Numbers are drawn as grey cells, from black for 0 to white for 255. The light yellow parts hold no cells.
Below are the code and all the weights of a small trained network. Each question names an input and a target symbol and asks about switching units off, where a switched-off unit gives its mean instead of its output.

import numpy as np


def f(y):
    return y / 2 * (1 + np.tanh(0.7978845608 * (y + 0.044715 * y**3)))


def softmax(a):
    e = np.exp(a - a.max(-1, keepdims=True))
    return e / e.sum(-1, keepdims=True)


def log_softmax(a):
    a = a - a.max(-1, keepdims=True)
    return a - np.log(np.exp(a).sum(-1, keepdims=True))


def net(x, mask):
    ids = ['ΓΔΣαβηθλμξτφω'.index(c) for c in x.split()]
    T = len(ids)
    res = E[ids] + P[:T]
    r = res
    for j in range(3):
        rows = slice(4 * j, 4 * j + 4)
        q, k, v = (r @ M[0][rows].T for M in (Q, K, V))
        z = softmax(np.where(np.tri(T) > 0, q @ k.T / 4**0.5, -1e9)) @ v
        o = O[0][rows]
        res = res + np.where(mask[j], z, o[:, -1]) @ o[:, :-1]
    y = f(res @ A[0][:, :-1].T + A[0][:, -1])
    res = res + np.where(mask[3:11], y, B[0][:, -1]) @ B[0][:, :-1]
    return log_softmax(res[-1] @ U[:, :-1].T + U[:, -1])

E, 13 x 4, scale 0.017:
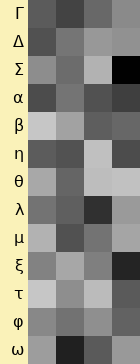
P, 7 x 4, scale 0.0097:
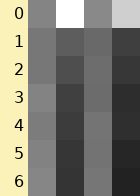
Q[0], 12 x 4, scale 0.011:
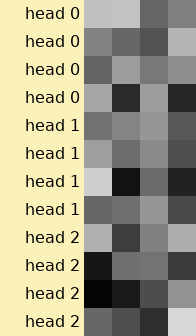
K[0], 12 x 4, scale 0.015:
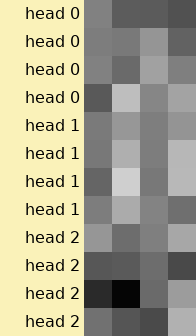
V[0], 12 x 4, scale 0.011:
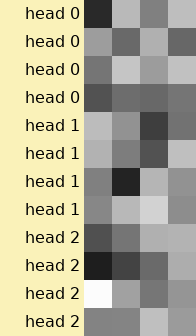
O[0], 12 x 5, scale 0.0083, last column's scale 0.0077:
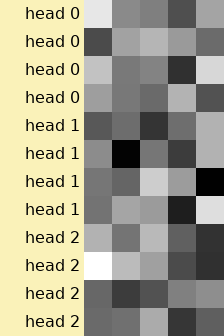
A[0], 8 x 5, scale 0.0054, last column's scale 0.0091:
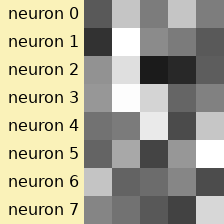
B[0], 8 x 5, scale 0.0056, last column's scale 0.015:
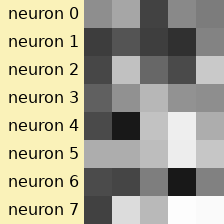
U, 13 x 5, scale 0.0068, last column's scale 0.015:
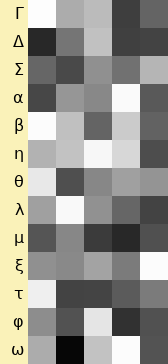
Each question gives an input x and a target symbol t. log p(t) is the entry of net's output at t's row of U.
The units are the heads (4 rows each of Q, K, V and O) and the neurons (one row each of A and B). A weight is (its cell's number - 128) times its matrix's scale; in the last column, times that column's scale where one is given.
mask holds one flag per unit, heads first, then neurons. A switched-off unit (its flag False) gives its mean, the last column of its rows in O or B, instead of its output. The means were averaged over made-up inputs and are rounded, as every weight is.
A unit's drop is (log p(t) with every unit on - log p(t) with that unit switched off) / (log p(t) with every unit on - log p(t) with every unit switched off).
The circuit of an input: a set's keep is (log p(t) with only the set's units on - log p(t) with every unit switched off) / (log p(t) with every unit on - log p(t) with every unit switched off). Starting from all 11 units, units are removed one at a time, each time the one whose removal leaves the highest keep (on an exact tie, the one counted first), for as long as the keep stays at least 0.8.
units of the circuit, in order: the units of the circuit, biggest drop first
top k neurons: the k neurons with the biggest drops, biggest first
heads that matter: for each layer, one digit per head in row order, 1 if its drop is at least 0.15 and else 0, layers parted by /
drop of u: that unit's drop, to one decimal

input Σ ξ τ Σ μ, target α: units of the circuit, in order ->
head 0
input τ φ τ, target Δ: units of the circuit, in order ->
head 2; head 0
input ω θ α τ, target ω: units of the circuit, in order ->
head 1; neuron 2
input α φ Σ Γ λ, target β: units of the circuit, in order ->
head 2; head 1
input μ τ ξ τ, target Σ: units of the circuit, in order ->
head 2; head 1
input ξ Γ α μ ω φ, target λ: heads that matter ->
011
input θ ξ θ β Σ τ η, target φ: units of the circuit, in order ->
head 1; head 0
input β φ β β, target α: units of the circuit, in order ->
head 2; head 0
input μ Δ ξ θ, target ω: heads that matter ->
010
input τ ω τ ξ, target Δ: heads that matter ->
110
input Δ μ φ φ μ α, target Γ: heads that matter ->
101
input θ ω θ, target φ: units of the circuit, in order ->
head 2; head 1
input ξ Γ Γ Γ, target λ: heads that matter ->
011
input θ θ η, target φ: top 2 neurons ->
neuron 4; neuron 5
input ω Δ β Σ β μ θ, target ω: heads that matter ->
110
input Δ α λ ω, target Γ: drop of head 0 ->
0.3
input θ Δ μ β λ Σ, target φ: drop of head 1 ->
0.9
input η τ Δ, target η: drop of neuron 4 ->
0.1
